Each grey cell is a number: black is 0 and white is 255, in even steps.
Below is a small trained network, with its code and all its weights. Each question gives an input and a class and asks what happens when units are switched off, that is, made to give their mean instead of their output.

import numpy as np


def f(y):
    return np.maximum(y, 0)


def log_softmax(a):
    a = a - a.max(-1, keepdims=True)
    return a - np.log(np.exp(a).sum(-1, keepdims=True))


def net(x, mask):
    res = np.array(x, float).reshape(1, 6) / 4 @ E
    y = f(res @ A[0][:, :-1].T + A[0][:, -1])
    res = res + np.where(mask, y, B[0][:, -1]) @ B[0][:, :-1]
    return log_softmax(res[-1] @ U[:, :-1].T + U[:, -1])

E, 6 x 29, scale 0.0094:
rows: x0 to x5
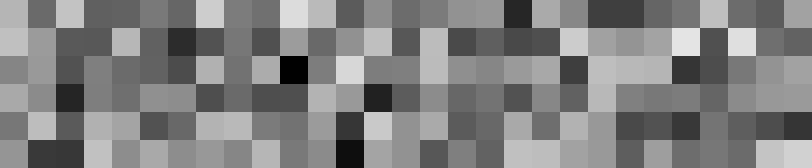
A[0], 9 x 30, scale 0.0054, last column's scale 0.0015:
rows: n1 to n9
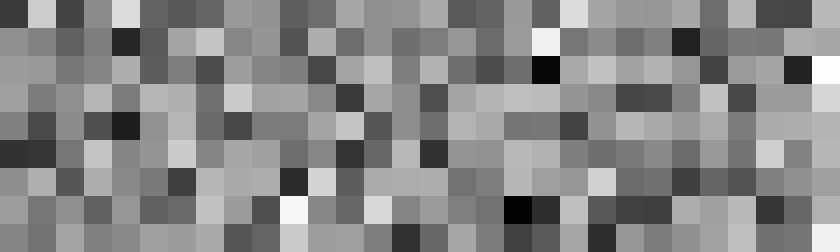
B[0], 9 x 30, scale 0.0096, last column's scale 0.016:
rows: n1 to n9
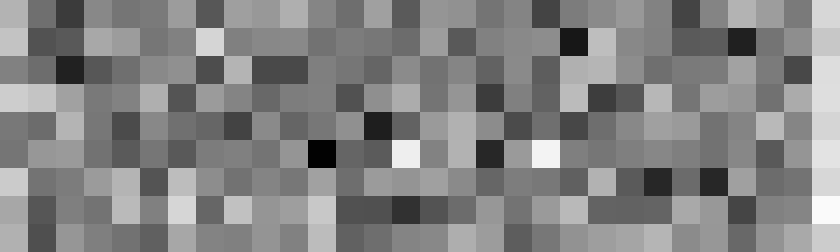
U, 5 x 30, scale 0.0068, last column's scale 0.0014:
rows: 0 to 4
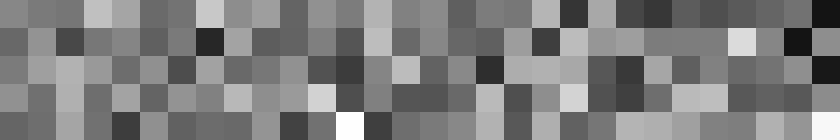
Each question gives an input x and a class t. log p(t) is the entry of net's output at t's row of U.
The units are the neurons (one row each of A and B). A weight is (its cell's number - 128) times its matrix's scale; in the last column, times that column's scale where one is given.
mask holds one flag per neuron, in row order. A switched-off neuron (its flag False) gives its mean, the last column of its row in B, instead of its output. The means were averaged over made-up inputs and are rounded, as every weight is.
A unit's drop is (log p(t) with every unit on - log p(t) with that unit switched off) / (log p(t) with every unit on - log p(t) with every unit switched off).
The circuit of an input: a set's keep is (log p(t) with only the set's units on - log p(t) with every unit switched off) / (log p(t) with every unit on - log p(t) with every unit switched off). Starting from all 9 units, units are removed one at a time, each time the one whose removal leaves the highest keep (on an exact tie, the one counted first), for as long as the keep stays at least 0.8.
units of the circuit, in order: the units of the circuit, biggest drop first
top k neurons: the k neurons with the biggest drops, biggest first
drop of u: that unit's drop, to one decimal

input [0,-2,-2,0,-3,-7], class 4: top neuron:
(n5)
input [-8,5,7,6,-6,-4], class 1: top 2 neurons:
(n3; n1)
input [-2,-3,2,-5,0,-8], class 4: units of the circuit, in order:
(n7; n4)
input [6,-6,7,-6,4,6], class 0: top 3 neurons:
(n2; n7; n5)
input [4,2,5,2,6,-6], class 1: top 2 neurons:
(n1; n3)
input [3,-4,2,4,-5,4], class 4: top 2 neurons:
(n5; n7)
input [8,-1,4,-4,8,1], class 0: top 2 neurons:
(n2; n7)
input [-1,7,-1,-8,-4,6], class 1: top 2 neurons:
(n3; n2)
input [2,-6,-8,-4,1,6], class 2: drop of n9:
0.0
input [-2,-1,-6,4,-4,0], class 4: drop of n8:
0.2
